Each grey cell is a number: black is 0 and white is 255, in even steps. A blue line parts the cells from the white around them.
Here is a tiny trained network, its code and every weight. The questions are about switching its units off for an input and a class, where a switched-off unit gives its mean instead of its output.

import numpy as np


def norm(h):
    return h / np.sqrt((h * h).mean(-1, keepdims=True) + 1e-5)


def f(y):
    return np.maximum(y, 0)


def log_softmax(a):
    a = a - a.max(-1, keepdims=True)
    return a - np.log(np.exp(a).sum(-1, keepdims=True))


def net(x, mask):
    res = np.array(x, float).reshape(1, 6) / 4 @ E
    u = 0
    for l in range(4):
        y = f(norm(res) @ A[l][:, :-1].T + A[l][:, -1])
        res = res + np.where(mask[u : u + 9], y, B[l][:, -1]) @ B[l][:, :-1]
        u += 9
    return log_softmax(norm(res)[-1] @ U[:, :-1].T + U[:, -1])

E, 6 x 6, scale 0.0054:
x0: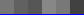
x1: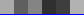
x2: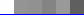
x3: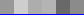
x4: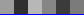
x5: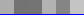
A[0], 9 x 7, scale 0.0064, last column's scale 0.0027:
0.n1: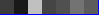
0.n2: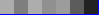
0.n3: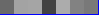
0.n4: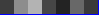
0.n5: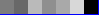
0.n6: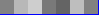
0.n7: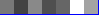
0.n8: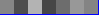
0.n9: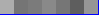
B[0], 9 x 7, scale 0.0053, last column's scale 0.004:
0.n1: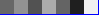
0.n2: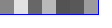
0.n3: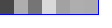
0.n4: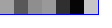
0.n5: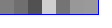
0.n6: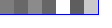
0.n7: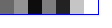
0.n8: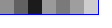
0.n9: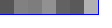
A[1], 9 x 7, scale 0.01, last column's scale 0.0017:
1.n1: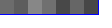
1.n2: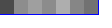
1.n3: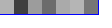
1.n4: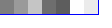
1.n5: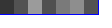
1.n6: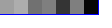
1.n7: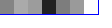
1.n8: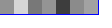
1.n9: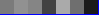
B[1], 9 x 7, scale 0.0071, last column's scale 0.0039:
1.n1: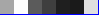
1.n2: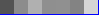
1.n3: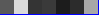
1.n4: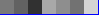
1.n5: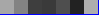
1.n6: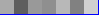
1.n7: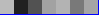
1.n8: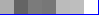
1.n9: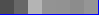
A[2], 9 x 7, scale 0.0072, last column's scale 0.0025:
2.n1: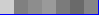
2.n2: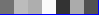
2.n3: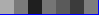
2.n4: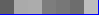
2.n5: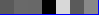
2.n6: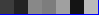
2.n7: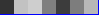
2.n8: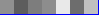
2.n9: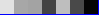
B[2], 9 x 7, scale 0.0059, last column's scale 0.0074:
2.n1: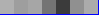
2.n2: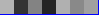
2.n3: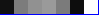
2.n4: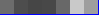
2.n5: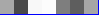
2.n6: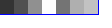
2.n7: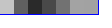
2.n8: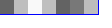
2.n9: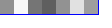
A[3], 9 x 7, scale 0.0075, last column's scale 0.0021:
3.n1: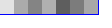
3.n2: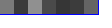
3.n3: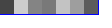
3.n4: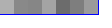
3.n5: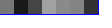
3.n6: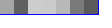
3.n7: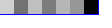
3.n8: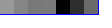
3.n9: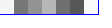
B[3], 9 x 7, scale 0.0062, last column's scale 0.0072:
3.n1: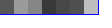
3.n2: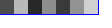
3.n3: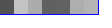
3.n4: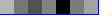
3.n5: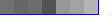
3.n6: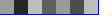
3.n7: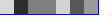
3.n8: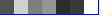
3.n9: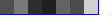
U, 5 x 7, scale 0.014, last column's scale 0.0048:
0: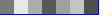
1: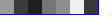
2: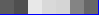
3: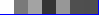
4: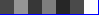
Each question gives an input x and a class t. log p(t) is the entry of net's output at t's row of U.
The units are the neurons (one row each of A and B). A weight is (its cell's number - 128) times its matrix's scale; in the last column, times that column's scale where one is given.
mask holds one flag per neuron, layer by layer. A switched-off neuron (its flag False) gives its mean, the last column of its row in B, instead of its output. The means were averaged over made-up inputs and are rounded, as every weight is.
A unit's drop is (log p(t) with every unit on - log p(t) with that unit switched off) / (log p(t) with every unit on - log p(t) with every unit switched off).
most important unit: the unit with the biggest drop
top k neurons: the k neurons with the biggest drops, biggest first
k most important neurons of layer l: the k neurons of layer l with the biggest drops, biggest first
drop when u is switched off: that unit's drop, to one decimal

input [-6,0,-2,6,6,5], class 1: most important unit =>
0.n7
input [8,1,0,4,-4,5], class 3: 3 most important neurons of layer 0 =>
0.n6; 0.n1; 0.n8
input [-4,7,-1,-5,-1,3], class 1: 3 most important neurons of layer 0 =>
0.n7; 0.n4; 0.n8
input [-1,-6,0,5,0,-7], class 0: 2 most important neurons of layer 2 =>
2.n5; 2.n4
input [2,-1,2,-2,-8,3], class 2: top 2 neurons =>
1.n1; 0.n7
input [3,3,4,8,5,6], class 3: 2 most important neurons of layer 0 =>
0.n2; 0.n9
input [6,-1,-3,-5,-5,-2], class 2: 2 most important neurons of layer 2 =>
2.n5; 2.n6
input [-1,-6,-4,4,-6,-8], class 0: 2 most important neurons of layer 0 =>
0.n3; 0.n6
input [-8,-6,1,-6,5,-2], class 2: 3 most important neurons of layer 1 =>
1.n1; 1.n3; 1.n5
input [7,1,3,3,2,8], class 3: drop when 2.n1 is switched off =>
-0.1
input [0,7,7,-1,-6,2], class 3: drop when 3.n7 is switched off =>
0.3
